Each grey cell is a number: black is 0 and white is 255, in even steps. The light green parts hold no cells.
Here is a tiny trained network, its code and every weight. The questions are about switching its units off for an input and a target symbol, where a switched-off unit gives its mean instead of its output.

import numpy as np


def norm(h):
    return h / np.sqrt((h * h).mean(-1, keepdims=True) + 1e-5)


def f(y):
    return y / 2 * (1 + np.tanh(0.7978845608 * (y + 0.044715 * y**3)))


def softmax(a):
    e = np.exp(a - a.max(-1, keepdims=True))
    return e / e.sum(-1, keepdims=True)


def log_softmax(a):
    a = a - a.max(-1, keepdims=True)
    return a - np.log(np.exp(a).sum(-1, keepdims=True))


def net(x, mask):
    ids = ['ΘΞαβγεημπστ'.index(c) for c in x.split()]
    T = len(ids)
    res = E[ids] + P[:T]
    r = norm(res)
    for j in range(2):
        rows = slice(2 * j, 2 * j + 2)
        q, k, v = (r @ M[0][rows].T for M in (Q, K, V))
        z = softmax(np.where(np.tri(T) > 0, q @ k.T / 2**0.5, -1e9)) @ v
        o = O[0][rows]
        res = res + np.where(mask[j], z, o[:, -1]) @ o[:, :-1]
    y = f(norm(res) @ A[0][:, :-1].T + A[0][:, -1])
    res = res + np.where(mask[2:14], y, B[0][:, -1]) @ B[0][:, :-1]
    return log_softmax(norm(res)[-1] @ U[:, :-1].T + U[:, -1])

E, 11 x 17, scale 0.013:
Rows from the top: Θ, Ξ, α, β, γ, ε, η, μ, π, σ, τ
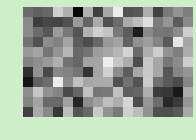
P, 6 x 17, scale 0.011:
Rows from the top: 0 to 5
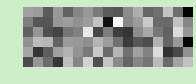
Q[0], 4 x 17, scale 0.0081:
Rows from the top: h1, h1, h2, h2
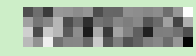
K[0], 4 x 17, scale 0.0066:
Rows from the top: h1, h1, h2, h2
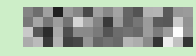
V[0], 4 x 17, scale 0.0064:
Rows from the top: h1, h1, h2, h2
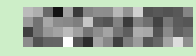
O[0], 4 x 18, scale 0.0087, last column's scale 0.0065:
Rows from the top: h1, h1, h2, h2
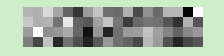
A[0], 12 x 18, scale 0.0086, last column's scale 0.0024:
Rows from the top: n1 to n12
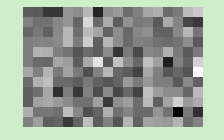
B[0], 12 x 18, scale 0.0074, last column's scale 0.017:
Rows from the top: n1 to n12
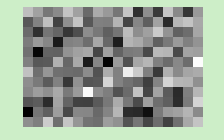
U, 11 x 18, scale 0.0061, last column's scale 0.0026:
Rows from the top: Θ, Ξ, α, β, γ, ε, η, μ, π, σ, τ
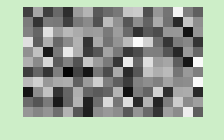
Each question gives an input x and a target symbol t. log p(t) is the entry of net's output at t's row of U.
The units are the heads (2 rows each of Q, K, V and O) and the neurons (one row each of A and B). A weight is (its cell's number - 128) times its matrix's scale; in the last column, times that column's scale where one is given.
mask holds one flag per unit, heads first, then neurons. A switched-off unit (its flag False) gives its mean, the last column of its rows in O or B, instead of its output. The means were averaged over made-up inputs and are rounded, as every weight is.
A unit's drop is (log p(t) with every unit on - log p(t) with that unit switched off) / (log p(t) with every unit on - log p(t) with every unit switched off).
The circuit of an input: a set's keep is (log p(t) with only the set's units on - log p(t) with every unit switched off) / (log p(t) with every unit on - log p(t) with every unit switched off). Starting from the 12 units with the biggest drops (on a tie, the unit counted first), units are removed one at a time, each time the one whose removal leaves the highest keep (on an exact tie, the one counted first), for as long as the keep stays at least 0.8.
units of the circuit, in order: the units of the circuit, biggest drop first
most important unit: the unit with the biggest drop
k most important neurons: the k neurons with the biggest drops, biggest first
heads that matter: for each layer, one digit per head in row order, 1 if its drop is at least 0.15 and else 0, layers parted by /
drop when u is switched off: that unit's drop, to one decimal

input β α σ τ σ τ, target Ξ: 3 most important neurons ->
n5, n8, n9
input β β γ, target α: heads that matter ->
11
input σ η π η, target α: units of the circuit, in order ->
h1, h2
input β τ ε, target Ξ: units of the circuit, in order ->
h2, n9, n5
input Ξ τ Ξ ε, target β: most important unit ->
h1
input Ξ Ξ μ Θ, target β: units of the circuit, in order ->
h1, n7, n4
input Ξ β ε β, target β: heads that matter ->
10
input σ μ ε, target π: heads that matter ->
01
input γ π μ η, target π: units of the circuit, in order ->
h1, h2, n10, n12
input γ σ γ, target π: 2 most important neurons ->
n12, n2
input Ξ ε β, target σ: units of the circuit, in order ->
h1, n1
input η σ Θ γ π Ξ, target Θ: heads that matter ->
01
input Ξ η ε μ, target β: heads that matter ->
10
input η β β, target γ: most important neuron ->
n1
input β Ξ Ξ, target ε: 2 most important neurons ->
n1, n6
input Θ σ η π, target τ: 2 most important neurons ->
n7, n11
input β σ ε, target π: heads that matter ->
00
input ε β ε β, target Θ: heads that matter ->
11
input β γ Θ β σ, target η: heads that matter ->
00
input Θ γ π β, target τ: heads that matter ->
10
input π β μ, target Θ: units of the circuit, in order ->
h2
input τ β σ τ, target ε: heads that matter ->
11
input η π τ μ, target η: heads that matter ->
11
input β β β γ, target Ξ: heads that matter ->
01
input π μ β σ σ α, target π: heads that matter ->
10
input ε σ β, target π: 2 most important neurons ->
n2, n12
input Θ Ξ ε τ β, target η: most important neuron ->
n12
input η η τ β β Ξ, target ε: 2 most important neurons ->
n1, n9
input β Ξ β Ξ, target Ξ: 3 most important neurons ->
n11, n9, n7
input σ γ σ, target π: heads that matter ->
01
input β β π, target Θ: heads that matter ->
01
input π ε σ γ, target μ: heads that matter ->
11
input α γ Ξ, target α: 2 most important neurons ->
n1, n12
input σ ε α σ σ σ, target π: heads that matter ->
10
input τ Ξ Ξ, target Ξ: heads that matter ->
01
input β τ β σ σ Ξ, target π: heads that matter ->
10
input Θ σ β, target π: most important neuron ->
n2
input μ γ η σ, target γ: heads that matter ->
11
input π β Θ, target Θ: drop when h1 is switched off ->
0.0
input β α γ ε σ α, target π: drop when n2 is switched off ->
0.2
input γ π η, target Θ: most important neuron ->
n6
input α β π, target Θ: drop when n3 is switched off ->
0.2
